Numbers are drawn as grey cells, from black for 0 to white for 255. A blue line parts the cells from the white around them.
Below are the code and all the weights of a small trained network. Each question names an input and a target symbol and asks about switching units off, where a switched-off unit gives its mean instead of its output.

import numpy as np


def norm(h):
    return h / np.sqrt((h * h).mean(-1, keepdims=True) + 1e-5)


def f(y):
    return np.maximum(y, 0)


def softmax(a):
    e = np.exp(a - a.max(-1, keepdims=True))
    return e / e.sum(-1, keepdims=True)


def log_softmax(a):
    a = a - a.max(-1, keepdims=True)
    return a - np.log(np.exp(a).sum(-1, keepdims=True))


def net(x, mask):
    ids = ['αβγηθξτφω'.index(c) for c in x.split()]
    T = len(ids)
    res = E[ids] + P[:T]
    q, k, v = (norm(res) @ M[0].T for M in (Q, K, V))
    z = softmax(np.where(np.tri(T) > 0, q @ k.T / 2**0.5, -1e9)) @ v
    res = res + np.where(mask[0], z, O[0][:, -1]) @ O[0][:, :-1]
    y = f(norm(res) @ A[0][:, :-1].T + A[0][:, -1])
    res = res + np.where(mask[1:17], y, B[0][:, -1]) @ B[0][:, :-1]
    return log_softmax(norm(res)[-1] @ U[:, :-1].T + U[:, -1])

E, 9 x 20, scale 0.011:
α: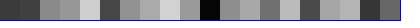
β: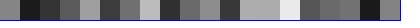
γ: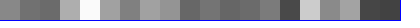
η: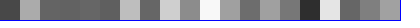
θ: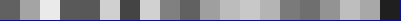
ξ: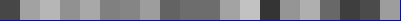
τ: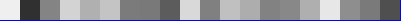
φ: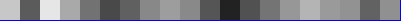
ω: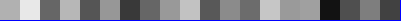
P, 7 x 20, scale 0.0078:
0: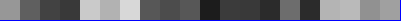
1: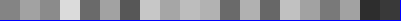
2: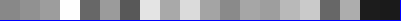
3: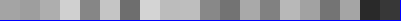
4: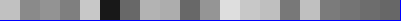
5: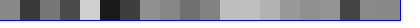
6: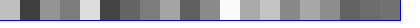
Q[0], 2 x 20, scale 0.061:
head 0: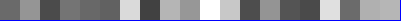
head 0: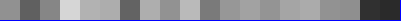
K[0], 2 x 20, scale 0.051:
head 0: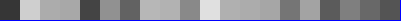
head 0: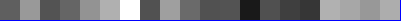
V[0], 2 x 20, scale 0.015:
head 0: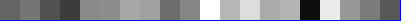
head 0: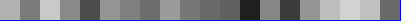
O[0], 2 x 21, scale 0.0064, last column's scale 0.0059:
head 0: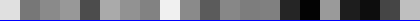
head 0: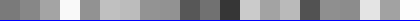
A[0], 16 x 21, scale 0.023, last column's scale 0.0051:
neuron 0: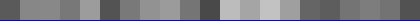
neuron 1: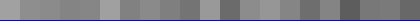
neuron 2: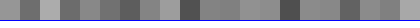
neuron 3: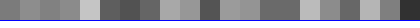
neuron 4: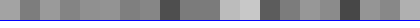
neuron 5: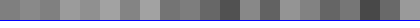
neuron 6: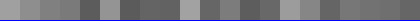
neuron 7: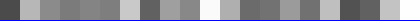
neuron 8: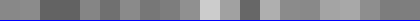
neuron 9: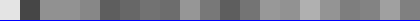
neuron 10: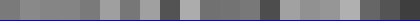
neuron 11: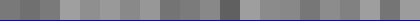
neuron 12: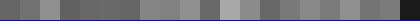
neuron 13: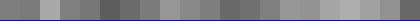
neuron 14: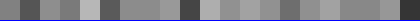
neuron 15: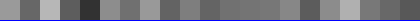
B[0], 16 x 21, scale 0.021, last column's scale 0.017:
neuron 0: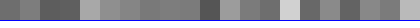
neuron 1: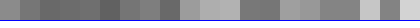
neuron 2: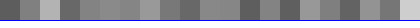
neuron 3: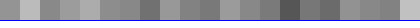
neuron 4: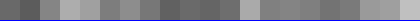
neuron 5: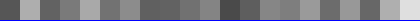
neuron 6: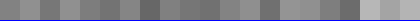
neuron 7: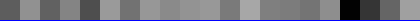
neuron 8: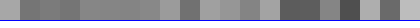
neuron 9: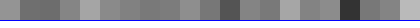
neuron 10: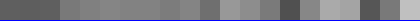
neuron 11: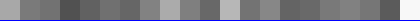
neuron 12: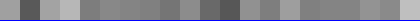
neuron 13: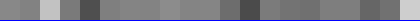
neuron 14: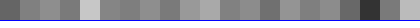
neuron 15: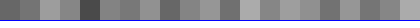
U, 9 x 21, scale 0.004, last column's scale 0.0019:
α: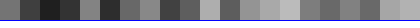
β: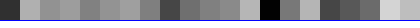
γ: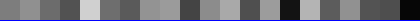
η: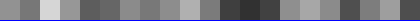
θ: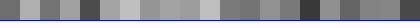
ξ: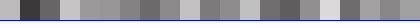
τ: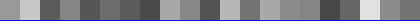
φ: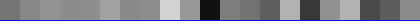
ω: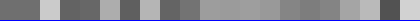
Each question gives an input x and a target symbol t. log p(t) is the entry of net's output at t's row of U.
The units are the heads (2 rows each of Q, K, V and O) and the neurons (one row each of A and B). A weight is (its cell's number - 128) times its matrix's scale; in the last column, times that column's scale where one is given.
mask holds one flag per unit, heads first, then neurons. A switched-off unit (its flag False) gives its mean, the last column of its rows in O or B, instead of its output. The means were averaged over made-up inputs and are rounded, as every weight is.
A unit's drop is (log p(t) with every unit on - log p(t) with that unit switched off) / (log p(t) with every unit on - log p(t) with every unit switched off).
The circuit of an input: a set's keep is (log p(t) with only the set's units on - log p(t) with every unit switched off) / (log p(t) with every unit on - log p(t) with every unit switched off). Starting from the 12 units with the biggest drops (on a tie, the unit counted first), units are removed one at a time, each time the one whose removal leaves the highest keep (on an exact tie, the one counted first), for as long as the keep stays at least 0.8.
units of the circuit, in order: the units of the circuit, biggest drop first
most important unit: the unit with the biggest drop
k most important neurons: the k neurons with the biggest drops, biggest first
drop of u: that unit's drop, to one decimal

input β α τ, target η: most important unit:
head 0
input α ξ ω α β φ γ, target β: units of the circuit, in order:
[neuron 11; head 0]
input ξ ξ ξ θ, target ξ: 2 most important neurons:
[neuron 12; neuron 10]
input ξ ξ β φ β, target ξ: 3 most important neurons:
[neuron 12; neuron 8; neuron 5]
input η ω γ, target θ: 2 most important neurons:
[neuron 11; neuron 1]
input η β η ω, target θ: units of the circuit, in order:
[head 0; neuron 11; neuron 1]
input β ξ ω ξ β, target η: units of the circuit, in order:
[head 0; neuron 11; neuron 12; neuron 10]
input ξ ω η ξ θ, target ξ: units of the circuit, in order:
[head 0; neuron 12; neuron 8; neuron 10]
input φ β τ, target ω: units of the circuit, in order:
[head 0; neuron 11]
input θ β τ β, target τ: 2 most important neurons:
[neuron 1; neuron 14]
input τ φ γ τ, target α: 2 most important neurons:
[neuron 5; neuron 3]
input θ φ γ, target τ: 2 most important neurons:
[neuron 1; neuron 14]
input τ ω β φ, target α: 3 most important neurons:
[neuron 5; neuron 1; neuron 3]
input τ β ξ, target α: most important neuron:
[neuron 5]
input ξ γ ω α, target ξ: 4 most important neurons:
[neuron 12; neuron 10; neuron 8; neuron 11]
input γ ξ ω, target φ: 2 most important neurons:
[neuron 1; neuron 2]
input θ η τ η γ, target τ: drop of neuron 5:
0.1
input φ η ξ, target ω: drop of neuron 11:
0.4
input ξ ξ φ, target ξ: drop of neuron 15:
0.0
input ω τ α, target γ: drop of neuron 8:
0.2
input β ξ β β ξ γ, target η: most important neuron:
[neuron 11]
